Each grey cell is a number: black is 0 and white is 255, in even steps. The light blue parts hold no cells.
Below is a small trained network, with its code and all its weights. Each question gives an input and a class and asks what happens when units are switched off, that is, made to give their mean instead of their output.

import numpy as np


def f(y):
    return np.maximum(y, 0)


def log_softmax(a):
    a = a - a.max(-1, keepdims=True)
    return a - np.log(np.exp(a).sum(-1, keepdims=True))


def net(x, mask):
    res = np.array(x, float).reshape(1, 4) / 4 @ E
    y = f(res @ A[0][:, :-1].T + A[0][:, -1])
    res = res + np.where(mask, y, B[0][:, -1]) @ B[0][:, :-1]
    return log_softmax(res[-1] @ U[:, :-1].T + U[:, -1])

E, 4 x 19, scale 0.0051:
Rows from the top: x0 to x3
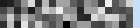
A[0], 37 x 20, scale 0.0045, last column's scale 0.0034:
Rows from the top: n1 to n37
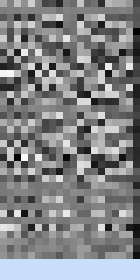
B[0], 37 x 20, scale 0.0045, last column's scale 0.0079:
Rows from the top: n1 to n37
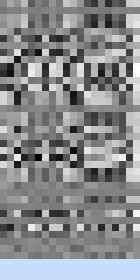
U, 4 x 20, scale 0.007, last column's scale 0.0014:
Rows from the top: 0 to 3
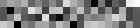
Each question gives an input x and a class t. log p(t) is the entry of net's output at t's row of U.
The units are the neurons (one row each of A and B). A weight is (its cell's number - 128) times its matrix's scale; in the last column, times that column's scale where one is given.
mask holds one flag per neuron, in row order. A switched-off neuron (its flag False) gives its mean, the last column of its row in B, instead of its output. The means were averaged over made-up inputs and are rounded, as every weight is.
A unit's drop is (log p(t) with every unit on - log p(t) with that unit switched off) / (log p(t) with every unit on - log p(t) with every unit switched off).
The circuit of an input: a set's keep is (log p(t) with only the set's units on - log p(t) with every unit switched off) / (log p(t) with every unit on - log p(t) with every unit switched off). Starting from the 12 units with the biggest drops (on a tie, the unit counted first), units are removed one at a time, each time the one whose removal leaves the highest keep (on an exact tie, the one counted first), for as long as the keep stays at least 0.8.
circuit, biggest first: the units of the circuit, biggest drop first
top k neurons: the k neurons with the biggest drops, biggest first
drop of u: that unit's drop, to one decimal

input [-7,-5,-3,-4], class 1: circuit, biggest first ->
n11
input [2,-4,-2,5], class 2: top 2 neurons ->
n23, n8
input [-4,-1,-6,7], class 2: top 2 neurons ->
n23, n8
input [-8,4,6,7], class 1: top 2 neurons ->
n11, n33
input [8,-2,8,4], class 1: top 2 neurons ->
n10, n13
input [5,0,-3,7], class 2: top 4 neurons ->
n23, n8, n11, n33
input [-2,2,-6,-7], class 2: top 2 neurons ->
n31, n6
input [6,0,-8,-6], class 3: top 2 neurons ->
n24, n15
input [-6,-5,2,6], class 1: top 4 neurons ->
n11, n33, n31, n6
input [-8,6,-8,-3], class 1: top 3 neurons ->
n11, n33, n22
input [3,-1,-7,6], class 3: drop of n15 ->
0.7
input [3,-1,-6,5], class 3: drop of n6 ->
0.2
